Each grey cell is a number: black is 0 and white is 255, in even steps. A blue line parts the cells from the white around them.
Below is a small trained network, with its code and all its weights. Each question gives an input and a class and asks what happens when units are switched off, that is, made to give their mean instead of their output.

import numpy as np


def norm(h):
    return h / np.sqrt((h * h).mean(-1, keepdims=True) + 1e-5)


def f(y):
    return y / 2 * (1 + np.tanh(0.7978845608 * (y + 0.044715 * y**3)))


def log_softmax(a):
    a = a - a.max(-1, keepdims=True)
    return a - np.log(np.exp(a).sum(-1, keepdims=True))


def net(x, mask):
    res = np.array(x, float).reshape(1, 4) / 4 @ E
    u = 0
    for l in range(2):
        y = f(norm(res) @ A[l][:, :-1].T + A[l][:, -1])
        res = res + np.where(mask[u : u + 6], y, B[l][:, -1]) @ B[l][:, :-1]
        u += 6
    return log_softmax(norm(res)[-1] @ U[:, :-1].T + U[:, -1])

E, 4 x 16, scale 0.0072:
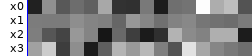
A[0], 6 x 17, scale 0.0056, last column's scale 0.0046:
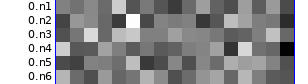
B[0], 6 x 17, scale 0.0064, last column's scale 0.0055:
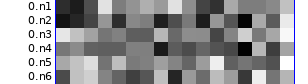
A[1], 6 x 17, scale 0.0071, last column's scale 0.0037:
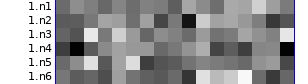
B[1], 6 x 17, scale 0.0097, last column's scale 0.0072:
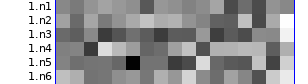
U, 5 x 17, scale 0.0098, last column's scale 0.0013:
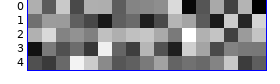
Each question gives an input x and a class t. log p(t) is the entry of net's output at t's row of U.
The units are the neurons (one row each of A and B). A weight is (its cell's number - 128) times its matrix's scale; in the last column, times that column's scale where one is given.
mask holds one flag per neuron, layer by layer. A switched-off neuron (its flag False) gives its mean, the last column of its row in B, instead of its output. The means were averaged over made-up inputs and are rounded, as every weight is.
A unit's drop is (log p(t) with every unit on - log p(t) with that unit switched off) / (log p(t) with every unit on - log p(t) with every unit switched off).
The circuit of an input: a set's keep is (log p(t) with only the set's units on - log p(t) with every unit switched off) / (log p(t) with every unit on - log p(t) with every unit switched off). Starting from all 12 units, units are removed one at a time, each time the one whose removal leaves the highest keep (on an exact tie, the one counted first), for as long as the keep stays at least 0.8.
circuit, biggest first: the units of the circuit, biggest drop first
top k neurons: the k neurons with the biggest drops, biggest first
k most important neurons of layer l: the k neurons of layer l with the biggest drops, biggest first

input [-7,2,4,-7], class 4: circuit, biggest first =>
1.n4
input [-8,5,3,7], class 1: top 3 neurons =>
1.n2, 1.n6, 0.n4
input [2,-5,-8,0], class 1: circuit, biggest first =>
1.n5, 1.n2
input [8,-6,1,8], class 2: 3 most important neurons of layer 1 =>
1.n3, 1.n6, 1.n2
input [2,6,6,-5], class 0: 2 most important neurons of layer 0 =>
0.n2, 0.n5
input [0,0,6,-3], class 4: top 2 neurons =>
0.n1, 1.n4
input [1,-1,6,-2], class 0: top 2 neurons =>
0.n2, 1.n2
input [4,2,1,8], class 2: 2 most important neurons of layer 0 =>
0.n4, 0.n1
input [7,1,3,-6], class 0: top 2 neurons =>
1.n2, 1.n6
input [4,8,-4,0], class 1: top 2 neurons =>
0.n5, 1.n5
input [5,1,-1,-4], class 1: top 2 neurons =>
0.n5, 1.n5
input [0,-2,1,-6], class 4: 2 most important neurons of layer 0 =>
0.n1, 0.n6
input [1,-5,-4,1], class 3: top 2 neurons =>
0.n5, 0.n2
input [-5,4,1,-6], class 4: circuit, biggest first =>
1.n4
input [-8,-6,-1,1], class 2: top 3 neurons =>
1.n3, 1.n5, 1.n2
